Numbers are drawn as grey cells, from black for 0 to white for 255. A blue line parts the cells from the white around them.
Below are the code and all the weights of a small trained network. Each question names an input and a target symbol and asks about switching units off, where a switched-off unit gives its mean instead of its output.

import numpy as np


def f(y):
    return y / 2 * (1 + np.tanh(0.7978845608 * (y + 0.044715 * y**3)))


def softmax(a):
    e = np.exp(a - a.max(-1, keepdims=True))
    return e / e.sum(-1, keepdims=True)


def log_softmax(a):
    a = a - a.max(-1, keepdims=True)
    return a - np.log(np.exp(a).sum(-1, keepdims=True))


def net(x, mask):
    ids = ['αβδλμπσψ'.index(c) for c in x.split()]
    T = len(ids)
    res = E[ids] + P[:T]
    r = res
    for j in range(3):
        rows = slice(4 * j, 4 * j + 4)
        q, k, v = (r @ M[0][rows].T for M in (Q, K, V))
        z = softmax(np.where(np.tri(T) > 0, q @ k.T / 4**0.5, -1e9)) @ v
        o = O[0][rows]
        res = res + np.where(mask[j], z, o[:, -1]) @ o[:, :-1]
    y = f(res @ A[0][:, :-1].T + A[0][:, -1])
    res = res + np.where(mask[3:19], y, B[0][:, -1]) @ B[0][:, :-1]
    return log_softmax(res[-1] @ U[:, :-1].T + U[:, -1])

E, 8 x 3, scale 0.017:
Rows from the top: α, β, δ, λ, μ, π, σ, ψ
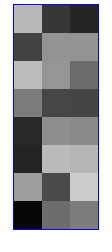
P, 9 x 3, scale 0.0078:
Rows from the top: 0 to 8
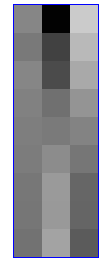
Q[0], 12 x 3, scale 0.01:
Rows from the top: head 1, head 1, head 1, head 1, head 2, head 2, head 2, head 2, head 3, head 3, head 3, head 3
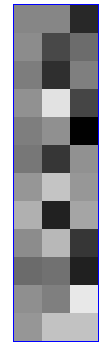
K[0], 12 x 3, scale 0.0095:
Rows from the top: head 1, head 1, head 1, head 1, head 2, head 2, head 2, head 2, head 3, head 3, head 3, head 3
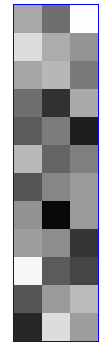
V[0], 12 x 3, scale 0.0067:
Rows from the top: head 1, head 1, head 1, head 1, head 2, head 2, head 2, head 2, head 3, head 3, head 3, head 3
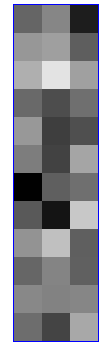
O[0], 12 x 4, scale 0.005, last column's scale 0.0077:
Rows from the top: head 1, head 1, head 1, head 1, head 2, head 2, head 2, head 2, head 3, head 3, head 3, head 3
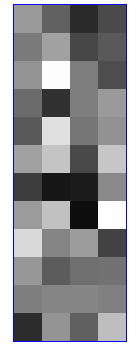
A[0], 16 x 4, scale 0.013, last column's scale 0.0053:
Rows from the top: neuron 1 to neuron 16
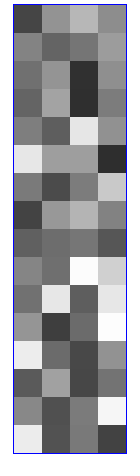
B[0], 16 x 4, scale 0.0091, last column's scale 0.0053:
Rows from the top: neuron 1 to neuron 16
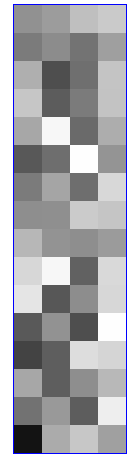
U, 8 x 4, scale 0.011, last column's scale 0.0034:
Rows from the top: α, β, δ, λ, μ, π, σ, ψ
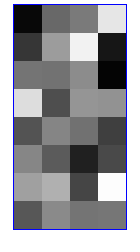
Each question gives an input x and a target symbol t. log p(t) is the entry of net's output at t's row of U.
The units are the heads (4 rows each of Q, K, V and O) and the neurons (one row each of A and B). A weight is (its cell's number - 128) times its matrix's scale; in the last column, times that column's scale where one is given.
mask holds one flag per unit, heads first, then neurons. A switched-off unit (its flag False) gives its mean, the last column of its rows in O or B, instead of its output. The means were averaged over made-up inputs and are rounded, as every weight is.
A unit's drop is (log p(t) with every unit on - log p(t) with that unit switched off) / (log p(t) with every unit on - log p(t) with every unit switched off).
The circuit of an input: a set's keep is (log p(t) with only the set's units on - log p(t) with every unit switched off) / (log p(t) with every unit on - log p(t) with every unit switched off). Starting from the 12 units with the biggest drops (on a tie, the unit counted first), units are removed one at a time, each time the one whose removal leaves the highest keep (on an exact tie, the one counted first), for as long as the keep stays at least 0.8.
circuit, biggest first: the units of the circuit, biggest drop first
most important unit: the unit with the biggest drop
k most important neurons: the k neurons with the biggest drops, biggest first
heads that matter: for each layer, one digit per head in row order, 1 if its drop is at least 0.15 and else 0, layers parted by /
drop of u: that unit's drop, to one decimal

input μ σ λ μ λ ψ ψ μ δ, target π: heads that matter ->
010
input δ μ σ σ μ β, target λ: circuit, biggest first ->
(neuron 11; neuron 4)
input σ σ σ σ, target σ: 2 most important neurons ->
(neuron 10; neuron 13)
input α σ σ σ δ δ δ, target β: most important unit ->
head 2
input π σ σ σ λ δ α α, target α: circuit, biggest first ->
(neuron 13; neuron 16)
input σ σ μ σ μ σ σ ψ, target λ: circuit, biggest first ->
(neuron 4; neuron 14; neuron 11)
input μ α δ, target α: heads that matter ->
000
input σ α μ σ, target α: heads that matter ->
110
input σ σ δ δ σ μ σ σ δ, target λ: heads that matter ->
000
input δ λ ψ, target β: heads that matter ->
010
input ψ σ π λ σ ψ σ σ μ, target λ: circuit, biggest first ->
(neuron 4; neuron 11)
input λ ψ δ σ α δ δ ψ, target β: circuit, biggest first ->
(head 2; neuron 8)
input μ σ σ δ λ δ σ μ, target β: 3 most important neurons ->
(neuron 8; neuron 1; neuron 10)
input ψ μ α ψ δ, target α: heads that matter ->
101
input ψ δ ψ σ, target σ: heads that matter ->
000
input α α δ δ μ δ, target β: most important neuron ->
(neuron 13)
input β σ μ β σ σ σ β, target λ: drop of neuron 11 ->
0.2
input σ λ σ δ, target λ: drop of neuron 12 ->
0.1
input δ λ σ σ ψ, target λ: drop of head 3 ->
0.0
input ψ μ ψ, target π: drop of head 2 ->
0.8
